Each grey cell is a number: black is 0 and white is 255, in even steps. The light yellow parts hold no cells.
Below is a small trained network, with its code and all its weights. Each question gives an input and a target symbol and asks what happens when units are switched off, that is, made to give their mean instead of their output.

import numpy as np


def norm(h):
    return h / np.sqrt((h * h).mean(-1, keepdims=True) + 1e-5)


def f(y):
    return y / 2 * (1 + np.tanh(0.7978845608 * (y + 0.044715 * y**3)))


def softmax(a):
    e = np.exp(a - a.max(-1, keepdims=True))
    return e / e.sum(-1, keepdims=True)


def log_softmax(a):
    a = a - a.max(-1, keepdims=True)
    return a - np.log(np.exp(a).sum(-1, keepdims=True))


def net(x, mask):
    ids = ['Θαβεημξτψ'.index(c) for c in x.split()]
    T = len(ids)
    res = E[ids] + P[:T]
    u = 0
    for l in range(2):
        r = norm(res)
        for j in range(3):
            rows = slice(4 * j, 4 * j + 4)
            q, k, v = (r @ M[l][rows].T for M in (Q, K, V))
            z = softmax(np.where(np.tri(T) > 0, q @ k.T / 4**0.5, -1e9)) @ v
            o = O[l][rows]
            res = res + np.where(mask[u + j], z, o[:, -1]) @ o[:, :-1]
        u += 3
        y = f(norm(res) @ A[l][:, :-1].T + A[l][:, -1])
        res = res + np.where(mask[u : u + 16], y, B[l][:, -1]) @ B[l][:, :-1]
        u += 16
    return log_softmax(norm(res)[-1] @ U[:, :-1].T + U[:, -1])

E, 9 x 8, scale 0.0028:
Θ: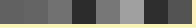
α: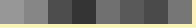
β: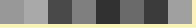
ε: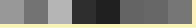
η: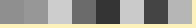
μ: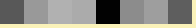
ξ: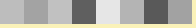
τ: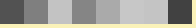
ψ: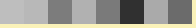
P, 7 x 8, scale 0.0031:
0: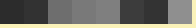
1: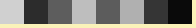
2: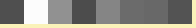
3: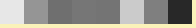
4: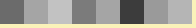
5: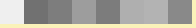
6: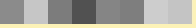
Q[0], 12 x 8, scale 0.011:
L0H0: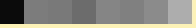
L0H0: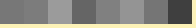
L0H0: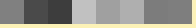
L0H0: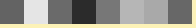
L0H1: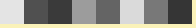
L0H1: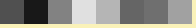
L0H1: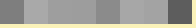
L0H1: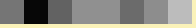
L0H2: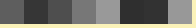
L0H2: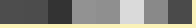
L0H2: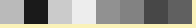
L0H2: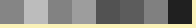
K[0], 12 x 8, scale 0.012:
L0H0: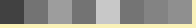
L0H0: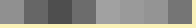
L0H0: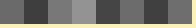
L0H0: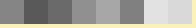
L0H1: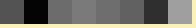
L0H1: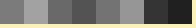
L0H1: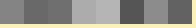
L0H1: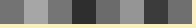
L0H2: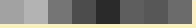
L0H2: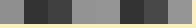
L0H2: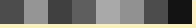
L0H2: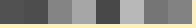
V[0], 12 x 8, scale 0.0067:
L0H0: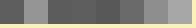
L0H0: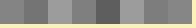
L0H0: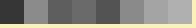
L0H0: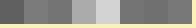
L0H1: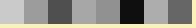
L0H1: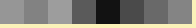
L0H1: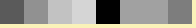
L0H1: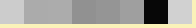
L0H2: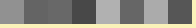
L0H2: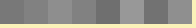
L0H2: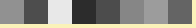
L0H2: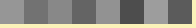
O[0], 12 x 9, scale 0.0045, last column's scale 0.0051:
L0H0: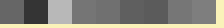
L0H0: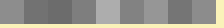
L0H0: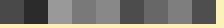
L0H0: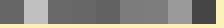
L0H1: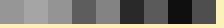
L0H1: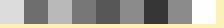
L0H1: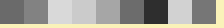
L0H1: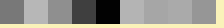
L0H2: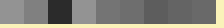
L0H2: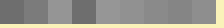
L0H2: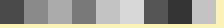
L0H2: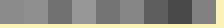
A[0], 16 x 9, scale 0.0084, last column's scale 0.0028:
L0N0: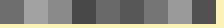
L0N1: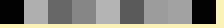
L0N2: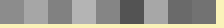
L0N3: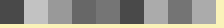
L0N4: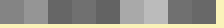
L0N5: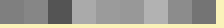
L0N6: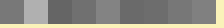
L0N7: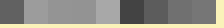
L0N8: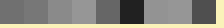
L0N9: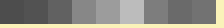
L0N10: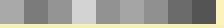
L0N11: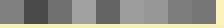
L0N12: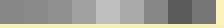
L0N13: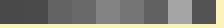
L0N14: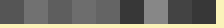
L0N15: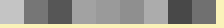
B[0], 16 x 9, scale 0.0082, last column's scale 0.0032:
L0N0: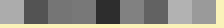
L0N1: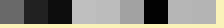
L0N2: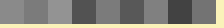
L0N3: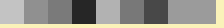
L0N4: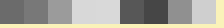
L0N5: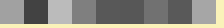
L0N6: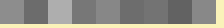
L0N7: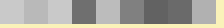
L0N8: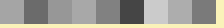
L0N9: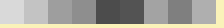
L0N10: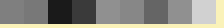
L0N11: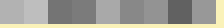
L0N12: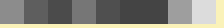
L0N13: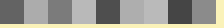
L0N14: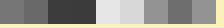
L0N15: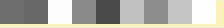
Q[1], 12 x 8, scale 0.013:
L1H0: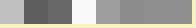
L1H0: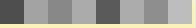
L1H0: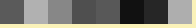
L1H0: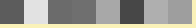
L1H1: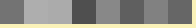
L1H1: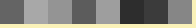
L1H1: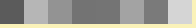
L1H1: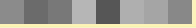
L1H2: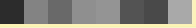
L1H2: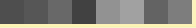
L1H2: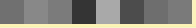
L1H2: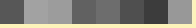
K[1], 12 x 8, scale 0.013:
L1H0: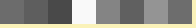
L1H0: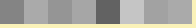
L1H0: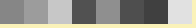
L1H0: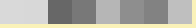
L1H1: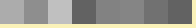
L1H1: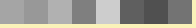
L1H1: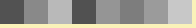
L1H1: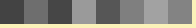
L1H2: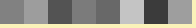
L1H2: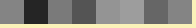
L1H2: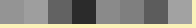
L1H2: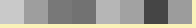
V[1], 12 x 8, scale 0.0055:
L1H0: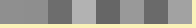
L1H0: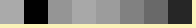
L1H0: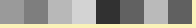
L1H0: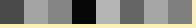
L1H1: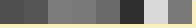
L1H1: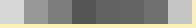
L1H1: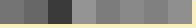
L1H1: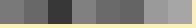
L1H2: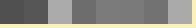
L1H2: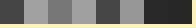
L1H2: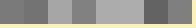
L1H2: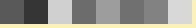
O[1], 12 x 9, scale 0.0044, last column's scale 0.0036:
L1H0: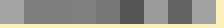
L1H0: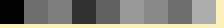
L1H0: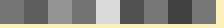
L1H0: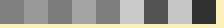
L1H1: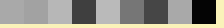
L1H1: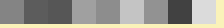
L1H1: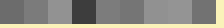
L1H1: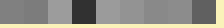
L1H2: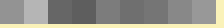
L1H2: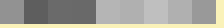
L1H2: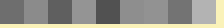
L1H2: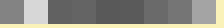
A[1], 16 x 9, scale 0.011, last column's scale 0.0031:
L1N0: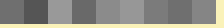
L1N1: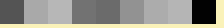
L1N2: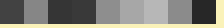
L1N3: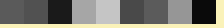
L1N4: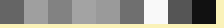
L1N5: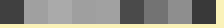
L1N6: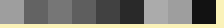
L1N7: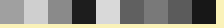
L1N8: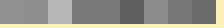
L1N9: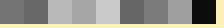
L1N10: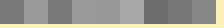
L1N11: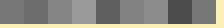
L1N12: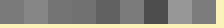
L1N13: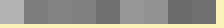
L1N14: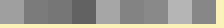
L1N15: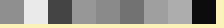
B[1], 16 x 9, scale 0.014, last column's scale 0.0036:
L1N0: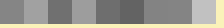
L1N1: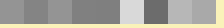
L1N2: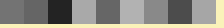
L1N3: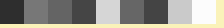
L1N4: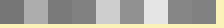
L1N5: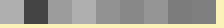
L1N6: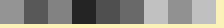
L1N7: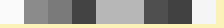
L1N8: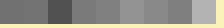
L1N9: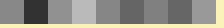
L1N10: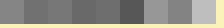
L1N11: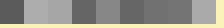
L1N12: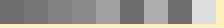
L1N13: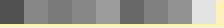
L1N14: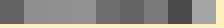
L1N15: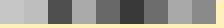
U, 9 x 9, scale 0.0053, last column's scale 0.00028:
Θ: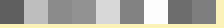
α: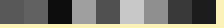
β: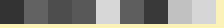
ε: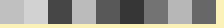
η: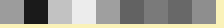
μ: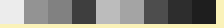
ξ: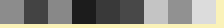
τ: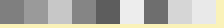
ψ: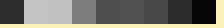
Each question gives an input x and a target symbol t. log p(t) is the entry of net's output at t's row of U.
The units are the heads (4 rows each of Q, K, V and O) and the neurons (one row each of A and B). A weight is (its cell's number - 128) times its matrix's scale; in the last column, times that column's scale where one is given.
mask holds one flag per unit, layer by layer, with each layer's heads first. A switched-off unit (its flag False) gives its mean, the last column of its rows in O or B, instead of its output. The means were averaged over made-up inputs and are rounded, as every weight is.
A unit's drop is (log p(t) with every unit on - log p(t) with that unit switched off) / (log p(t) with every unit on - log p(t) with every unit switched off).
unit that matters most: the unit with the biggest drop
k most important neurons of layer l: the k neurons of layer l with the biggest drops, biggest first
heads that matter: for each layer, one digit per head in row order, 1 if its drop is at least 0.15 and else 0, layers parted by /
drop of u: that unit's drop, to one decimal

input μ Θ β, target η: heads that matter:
010 / 000
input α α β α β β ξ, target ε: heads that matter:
010 / 000
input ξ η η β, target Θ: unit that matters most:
L0H1
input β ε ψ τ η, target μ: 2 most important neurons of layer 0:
[L0N7; L0N15]
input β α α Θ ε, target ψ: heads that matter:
001 / 000
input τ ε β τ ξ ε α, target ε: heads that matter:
000 / 100
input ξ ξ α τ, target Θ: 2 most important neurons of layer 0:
[L0N4; L0N5]
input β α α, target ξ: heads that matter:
001 / 000
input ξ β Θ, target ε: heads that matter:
000 / 100
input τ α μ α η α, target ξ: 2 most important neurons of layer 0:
[L0N1; L0N5]
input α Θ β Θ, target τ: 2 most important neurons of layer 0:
[L0N15; L0N14]
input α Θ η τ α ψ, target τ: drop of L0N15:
1.3
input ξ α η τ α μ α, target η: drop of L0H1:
1.0
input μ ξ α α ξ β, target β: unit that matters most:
L0H1
